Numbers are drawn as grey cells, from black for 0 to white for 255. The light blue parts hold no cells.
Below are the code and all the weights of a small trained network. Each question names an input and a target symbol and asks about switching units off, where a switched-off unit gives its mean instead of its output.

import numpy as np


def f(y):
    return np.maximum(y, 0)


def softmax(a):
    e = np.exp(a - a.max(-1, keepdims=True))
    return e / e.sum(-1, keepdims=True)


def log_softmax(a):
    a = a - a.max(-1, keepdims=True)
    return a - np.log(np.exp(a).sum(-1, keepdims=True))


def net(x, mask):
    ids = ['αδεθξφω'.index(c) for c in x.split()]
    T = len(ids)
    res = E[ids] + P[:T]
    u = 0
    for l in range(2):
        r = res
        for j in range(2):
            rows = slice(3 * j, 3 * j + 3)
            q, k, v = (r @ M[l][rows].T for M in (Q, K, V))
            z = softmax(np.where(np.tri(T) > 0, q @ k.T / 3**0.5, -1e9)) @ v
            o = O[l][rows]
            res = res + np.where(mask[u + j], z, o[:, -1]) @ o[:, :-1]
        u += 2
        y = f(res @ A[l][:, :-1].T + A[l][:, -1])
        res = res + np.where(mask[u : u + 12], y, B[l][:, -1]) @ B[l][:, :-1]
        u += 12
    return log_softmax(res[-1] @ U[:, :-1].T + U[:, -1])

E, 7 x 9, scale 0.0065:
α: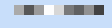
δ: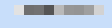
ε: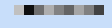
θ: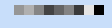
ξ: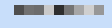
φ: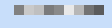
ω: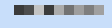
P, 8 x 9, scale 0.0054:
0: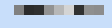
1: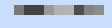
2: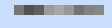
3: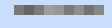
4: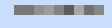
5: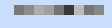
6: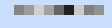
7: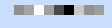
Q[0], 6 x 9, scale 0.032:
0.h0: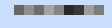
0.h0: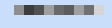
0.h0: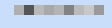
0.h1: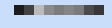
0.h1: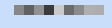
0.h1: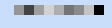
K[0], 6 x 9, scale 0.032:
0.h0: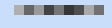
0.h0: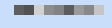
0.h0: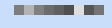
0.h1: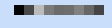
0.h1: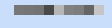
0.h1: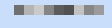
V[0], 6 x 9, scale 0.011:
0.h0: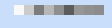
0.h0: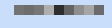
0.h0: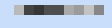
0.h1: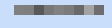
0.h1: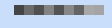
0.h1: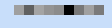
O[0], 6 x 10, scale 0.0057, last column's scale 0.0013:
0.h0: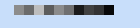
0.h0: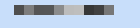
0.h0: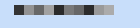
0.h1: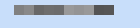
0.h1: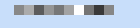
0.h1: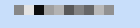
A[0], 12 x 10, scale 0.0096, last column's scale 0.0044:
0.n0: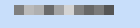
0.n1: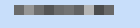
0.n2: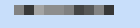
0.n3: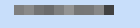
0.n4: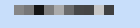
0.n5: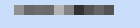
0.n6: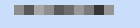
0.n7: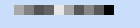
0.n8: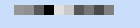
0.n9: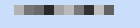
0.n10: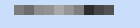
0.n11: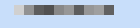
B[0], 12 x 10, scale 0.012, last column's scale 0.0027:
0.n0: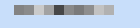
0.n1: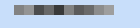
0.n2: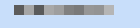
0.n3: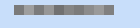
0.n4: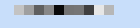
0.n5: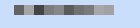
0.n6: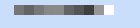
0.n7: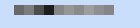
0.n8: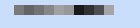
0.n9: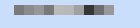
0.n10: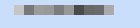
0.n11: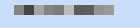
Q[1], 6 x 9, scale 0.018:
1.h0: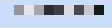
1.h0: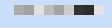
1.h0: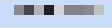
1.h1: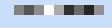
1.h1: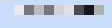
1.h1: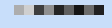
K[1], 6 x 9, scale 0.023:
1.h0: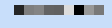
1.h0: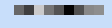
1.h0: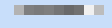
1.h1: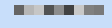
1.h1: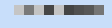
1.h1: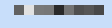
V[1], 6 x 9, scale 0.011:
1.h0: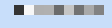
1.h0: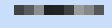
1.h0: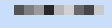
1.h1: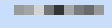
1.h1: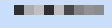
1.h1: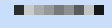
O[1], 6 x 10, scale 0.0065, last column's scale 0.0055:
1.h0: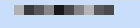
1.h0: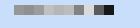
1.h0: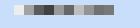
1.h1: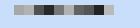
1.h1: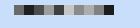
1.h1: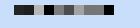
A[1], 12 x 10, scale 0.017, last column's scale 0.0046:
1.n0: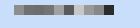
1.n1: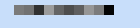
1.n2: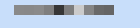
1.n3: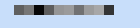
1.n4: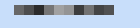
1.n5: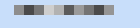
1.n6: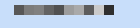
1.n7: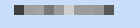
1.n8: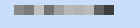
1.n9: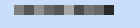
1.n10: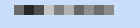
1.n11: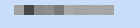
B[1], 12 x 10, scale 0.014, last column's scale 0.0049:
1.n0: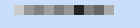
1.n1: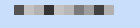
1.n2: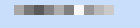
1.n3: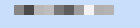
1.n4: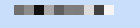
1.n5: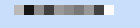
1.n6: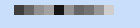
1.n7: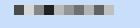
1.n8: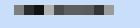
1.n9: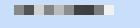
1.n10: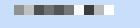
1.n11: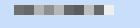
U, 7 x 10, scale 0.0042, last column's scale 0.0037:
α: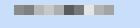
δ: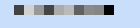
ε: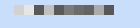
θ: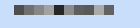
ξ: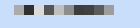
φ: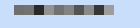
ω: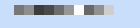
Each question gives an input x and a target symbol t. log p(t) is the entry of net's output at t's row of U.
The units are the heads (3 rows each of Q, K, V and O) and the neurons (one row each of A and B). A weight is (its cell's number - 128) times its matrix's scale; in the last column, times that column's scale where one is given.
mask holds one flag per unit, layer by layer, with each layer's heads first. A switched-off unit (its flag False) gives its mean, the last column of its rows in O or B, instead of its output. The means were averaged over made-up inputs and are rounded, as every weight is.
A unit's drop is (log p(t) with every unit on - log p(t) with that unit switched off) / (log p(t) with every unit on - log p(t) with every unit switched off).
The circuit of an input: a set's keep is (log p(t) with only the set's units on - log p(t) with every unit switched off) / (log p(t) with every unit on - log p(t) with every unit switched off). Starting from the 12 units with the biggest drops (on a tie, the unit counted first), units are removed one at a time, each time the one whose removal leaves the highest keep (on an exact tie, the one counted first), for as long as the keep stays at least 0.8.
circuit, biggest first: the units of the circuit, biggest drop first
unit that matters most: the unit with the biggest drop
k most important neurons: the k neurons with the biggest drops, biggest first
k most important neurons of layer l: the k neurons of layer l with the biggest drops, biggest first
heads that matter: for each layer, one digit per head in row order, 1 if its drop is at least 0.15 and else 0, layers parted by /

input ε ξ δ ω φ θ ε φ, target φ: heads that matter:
11 / 10
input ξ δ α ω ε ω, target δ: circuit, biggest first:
[1.h0 1.n7]
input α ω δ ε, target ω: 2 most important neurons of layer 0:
[0.n11 0.n4]
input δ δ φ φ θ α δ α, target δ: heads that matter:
11 / 00
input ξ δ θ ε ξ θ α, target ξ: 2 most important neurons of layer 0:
[0.n1 0.n4]
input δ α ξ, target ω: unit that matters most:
0.h0
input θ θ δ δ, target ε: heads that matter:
00 / 01
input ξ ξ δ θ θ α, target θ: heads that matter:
01 / 11
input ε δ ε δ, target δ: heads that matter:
01 / 10
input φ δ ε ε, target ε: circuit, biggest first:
[0.h1 0.n4 1.h1 0.h0]
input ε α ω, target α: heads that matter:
10 / 01
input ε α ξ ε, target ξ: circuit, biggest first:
[1.h1 1.n5 1.n4]
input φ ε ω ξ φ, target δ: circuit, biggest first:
[1.n7 1.h0 0.h1]
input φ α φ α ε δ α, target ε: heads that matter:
01 / 11
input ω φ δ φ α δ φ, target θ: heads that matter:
01 / 10
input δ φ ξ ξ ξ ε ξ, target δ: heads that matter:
00 / 10
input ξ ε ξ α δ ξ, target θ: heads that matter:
01 / 10
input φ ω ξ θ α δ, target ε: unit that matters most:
0.h1
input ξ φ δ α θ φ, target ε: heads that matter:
00 / 01
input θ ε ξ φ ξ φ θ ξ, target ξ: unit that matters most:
0.h0
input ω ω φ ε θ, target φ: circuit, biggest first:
[1.n4 0.h0 0.n8]
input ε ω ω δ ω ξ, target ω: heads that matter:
11 / 10
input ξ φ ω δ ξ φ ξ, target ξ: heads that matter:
11 / 11
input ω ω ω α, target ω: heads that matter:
00 / 11
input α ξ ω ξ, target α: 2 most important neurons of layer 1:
[1.n2 1.n11]
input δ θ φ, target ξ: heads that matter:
11 / 01
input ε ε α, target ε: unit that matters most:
0.n4
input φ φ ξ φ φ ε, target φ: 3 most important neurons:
[1.n4 0.n2 0.n0]
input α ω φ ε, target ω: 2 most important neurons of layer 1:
[1.n10 1.n9]
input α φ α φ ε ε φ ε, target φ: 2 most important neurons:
[1.n4 0.n2]
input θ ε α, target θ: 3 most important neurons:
[0.n4 1.n6 0.n10]
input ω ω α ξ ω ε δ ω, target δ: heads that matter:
11 / 10
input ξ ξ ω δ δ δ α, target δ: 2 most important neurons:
[1.n1 0.n5]
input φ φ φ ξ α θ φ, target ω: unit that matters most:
0.h1
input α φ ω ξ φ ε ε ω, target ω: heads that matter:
11 / 11
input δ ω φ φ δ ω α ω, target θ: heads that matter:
01 / 10
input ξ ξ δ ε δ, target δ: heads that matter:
00 / 10
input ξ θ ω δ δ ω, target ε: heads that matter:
10 / 11
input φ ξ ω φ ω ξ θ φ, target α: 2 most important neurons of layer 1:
[1.n11 1.n10]
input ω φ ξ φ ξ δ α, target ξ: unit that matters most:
0.h1
